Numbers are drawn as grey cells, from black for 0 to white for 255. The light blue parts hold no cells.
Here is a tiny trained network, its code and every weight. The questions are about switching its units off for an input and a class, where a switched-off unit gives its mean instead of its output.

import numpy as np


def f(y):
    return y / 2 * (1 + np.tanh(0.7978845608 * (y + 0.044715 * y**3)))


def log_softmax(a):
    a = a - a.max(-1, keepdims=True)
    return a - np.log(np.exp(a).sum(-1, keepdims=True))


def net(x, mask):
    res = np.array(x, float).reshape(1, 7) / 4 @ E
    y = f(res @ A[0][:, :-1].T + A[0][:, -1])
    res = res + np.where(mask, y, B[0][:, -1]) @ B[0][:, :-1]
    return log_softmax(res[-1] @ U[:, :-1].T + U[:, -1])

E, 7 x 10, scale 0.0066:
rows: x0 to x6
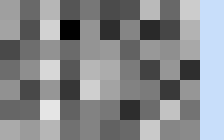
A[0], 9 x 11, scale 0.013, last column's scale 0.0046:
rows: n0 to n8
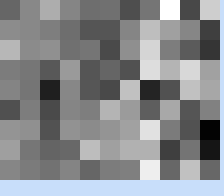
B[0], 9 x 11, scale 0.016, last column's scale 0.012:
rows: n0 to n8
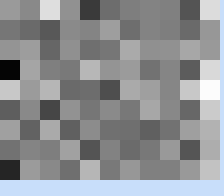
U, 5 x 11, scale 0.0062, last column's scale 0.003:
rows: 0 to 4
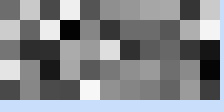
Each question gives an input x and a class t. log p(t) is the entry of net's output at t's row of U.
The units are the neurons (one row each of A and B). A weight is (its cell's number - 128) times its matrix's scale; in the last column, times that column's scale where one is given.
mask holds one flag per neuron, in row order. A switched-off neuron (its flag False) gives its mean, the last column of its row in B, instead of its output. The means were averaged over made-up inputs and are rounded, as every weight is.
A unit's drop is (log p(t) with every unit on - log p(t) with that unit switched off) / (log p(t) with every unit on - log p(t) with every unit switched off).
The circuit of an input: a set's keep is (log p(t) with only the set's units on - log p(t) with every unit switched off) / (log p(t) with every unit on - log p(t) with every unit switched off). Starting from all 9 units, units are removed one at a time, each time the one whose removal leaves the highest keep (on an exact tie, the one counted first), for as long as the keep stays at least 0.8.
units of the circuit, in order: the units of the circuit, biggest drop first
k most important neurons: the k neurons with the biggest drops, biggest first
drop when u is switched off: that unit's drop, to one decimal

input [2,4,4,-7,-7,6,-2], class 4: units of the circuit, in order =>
(n3)
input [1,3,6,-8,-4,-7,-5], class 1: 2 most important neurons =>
(n4, n5)
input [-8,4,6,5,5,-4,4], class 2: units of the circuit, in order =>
(n4, n8)
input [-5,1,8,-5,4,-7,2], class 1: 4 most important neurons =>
(n4, n5, n6, n1)
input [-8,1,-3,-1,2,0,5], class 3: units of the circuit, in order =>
(n3, n0)
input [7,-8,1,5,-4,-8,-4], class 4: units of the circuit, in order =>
(n6, n0)
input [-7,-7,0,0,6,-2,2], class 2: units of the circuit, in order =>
(n4, n6)
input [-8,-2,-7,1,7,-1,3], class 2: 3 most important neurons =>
(n4, n0, n2)
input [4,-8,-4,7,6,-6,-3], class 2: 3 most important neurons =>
(n4, n6, n0)
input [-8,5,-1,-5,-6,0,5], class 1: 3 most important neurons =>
(n4, n5, n7)
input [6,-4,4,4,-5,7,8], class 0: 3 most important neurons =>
(n0, n3, n4)
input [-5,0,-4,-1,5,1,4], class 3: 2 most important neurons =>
(n3, n8)
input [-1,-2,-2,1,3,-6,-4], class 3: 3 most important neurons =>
(n3, n5, n0)
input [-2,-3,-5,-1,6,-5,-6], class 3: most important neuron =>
(n5)
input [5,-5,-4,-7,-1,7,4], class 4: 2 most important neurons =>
(n8, n3)
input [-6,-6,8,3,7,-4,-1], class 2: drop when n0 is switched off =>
0.2
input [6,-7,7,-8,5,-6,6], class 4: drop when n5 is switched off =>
0.0
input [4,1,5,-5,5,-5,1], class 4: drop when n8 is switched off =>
0.1
